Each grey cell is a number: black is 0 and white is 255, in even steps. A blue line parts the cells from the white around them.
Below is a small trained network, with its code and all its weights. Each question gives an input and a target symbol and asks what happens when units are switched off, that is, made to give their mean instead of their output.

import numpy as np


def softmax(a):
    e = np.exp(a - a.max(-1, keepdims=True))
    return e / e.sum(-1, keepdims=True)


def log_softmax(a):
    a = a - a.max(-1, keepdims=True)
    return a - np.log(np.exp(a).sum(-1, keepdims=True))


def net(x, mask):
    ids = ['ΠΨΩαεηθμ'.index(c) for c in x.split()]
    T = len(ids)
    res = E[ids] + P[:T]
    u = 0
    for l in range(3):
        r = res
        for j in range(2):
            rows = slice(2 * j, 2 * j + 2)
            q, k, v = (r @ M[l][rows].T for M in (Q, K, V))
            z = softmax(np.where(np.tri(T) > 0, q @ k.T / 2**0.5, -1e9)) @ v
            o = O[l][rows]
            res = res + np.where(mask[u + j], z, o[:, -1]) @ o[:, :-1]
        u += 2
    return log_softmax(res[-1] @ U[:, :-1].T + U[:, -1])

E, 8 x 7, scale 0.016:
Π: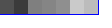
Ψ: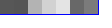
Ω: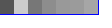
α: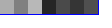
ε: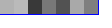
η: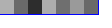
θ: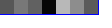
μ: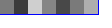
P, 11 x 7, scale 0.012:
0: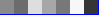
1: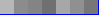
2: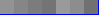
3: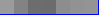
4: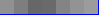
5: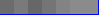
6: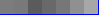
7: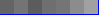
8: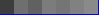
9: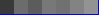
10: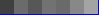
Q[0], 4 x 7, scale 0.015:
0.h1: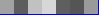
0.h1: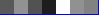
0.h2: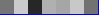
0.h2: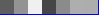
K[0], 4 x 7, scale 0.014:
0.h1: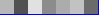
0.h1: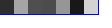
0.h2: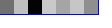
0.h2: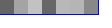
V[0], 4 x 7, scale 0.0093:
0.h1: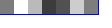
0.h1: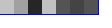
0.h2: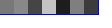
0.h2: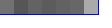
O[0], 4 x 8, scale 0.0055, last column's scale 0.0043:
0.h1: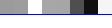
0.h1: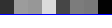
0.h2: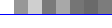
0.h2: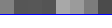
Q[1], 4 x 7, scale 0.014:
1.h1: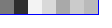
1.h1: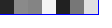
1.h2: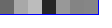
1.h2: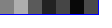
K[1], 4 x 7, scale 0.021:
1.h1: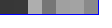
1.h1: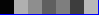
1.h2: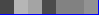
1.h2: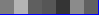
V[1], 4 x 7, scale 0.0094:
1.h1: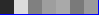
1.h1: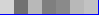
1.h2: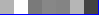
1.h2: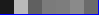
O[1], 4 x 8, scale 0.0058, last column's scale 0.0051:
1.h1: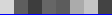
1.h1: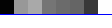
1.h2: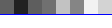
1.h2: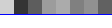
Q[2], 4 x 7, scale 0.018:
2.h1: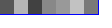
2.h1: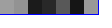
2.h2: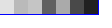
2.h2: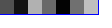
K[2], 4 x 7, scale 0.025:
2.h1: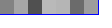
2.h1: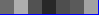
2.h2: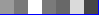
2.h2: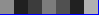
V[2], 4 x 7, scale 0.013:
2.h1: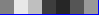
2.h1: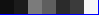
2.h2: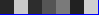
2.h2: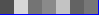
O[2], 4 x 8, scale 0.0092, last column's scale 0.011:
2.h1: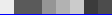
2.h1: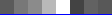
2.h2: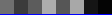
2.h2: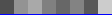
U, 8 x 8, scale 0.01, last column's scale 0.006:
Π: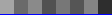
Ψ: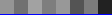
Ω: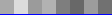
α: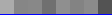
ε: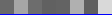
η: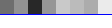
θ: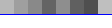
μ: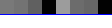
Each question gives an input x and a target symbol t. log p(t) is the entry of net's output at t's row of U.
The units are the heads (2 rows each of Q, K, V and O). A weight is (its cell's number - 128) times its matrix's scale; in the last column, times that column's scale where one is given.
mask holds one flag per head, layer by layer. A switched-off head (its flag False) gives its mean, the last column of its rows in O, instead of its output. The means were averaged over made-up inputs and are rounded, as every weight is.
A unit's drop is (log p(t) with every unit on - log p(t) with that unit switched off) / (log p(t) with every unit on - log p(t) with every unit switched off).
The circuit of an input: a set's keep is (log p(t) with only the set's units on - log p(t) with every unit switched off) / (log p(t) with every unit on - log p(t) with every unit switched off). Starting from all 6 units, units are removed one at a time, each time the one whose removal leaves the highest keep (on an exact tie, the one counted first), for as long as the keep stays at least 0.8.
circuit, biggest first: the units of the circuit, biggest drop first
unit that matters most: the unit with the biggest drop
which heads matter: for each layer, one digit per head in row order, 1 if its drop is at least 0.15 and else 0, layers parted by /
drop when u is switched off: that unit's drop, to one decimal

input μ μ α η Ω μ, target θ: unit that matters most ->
2.h1
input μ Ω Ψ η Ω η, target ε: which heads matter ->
11 / 00 / 01
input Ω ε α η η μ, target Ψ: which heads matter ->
10 / 01 / 10
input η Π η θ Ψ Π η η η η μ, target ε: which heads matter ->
10 / 00 / 01
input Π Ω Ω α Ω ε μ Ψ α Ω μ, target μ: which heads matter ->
10 / 10 / 00
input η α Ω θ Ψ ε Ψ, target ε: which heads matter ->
10 / 01 / 01
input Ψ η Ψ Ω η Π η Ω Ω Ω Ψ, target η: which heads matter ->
10 / 10 / 01
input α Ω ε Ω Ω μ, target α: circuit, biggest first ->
(2.h1; 2.h2)
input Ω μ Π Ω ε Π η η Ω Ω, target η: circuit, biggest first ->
(1.h1; 2.h1)
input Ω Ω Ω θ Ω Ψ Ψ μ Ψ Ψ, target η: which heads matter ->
11 / 10 / 01
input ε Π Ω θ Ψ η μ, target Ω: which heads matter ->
10 / 01 / 01
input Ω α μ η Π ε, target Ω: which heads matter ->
11 / 00 / 01
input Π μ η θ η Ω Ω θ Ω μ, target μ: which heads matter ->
10 / 10 / 00
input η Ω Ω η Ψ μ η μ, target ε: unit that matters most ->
2.h2
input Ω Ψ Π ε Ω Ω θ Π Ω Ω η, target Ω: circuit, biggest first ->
(0.h2; 0.h1; 2.h2)
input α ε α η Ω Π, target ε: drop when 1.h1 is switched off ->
0.1
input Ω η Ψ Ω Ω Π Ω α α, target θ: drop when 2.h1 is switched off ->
1.0
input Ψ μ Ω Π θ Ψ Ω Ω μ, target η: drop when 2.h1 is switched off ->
0.3
